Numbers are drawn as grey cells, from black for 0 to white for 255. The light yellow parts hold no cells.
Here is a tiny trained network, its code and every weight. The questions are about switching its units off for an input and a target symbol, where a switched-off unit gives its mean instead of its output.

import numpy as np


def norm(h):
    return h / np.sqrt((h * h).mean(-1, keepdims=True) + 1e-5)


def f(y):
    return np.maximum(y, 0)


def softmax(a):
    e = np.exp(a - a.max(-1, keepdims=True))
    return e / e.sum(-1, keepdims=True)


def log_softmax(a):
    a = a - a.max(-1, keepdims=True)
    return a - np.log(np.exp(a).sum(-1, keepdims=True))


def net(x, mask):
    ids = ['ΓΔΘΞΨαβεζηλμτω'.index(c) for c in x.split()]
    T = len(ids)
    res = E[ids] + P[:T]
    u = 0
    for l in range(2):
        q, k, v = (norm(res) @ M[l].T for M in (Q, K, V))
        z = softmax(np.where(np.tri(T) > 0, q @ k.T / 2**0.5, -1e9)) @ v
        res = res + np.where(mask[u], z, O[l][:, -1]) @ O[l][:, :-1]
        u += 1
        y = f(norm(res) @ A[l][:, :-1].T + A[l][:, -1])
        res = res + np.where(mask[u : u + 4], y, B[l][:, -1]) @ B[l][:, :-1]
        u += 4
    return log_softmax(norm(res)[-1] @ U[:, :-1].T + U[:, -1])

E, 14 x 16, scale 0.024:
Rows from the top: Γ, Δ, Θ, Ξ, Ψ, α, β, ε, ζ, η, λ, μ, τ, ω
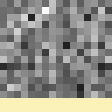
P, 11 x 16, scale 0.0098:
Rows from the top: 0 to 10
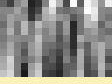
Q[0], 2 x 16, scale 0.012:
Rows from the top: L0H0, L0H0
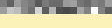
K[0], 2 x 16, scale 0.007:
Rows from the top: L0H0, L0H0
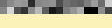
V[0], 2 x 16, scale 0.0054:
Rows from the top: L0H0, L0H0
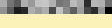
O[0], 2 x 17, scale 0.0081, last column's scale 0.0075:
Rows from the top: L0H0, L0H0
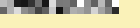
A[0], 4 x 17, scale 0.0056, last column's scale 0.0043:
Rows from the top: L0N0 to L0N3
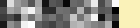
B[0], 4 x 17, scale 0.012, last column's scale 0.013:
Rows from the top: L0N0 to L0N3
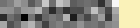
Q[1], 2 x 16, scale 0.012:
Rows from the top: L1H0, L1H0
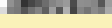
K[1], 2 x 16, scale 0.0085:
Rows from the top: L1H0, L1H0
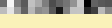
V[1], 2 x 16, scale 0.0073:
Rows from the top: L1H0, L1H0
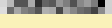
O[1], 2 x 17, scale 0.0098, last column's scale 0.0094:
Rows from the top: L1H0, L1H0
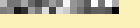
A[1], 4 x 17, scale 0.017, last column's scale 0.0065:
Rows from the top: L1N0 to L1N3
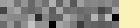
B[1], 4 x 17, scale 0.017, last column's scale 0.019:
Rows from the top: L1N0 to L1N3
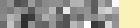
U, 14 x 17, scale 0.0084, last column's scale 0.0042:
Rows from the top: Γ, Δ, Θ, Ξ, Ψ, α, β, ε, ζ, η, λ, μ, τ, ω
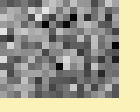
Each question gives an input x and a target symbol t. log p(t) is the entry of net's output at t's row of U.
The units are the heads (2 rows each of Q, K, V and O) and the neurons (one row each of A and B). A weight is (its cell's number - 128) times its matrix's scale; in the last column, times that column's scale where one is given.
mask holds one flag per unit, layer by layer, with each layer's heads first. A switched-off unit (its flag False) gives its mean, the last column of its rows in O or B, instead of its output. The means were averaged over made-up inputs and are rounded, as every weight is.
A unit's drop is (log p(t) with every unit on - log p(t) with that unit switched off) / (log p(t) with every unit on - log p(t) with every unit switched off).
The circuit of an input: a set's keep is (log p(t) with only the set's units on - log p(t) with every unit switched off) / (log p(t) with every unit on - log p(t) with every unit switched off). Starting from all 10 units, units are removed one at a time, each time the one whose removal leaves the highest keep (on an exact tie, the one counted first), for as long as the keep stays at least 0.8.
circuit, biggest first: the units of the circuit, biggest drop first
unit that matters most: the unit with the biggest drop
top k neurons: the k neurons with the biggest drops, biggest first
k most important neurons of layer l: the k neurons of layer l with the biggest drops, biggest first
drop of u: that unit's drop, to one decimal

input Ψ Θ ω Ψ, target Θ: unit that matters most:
L0H0
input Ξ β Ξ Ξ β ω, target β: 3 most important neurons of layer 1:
(L1N2 L1N1 L1N3)
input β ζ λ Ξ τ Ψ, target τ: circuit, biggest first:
(L0H0 L1N3)
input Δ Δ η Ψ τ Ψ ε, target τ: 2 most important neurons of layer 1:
(L1N3 L1N0)
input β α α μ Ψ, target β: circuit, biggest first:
(L1H0 L1N2)
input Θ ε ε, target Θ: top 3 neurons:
(L0N0 L1N0 L1N3)
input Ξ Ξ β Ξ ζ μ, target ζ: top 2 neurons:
(L0N0 L1N1)
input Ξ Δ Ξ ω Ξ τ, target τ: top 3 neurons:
(L1N3 L1N0 L0N2)
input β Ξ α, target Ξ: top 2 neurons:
(L1N1 L0N2)
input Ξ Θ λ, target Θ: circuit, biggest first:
(L1H0 L1N0)
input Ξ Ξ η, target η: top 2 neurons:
(L0N2 L1N0)
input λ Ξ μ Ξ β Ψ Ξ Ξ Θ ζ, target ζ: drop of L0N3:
0.0
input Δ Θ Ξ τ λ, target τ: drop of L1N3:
0.3
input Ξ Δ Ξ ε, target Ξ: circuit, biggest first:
(L1H0)
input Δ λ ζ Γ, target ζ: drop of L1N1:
0.1
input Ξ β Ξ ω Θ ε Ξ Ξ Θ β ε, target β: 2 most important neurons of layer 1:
(L1N2 L1N1)
